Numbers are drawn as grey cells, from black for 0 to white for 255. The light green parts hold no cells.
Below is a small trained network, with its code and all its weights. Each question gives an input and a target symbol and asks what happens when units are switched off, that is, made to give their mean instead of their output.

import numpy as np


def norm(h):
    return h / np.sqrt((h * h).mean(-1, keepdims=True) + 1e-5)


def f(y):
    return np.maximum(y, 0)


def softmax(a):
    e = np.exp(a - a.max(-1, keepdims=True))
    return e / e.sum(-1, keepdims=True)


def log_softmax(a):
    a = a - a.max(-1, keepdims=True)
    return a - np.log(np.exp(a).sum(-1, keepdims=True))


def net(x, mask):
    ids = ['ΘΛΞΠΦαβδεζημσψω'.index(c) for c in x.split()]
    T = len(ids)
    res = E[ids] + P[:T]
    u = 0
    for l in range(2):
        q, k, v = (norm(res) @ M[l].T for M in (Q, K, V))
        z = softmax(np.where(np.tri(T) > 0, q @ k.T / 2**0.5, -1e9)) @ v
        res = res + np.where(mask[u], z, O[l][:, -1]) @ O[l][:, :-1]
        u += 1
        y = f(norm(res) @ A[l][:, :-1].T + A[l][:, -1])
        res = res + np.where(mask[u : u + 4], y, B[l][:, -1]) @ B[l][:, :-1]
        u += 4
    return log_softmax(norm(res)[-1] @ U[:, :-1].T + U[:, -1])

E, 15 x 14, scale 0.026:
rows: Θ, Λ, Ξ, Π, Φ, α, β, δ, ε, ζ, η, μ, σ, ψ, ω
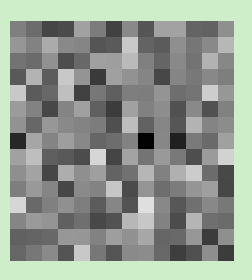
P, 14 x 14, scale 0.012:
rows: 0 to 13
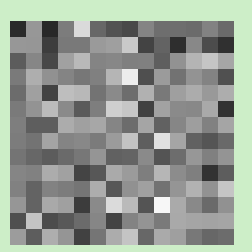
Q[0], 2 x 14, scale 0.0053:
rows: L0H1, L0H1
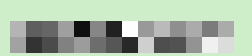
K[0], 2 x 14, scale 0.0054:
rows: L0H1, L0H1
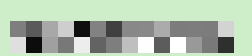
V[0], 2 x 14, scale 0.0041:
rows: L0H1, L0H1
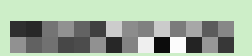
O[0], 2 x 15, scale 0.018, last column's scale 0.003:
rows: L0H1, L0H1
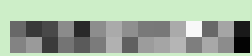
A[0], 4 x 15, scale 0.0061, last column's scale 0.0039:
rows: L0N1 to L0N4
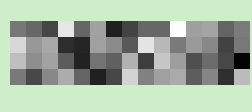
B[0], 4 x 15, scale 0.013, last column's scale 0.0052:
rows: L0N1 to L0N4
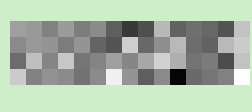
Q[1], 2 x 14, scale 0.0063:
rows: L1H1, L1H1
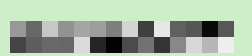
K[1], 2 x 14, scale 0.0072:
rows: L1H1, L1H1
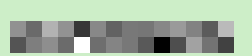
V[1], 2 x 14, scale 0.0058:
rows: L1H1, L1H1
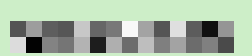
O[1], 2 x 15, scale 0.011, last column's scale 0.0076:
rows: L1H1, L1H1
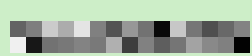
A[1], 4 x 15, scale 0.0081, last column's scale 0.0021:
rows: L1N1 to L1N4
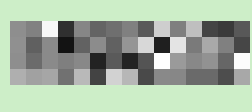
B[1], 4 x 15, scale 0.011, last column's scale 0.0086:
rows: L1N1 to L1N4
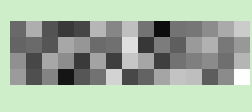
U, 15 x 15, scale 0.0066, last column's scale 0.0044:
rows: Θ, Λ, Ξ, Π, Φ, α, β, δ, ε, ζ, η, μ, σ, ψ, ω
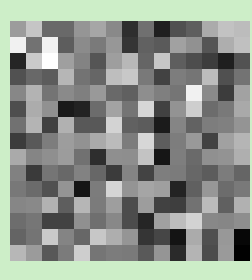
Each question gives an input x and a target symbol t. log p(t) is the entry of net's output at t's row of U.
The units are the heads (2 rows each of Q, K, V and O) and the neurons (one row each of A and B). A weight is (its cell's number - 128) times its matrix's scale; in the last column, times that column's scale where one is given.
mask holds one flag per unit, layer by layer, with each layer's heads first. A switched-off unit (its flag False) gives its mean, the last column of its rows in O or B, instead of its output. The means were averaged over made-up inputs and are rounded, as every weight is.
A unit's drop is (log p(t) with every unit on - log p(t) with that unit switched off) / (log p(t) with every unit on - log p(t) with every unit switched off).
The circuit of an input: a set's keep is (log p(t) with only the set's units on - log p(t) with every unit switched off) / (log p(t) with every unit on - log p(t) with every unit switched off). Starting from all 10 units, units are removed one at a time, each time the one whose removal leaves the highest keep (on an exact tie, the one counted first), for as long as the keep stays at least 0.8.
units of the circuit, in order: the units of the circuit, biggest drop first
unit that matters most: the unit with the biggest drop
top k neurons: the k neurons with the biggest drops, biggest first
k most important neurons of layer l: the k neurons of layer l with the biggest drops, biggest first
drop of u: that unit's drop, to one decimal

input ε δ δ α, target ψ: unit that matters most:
L0H1
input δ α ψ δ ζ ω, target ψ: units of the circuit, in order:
[L0H1, L1N1]
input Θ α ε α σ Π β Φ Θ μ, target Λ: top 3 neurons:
[L0N2, L0N4, L1N4]
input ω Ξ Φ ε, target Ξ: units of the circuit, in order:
[L0N3, L1H1]
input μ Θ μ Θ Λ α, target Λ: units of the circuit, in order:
[L1H1, L1N4]
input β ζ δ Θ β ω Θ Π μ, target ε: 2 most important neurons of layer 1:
[L1N4, L1N3]
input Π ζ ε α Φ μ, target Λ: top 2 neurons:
[L0N2, L1N4]
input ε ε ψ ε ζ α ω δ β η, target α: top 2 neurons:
[L1N1, L1N4]
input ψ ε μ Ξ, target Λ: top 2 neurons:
[L0N2, L1N4]
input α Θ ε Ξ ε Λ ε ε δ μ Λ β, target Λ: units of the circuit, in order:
[L0H1, L0N2, L1H1]
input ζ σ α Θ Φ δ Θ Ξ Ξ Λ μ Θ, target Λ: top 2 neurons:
[L0N2, L0N4]
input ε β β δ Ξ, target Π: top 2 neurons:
[L0N4, L1N2]
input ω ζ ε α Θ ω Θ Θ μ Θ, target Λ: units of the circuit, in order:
[L0H1, L1H1, L0N2]
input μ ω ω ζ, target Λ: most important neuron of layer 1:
[L1N4]
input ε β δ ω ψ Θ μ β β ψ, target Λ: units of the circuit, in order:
[L1H1, L0N2, L0H1]
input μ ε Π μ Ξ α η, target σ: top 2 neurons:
[L0N2, L1N2]
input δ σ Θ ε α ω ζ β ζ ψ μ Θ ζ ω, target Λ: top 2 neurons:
[L1N4, L0N2]
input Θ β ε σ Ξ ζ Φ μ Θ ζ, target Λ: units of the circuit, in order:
[L0N2, L0H1, L1H1]
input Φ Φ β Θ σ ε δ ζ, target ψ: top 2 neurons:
[L1N1, L0N3]
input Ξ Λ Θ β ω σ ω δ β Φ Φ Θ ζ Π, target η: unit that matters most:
L1H1
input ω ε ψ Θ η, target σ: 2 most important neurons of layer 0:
[L0N4, L0N2]
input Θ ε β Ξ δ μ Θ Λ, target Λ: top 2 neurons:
[L1N4, L0N2]
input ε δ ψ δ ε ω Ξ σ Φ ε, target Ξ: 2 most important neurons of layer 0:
[L0N3, L0N1]
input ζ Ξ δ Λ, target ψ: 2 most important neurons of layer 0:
[L0N4, L0N2]
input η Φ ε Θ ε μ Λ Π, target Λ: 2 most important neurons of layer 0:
[L0N2, L0N3]
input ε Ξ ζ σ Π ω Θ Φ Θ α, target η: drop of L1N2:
0.0
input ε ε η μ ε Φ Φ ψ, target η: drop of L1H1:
0.9
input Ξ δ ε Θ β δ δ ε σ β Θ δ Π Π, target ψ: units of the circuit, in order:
[L0H1]
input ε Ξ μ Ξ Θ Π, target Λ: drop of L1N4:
0.3
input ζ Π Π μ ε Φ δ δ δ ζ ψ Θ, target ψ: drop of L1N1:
0.2
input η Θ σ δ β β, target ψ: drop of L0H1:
1.1
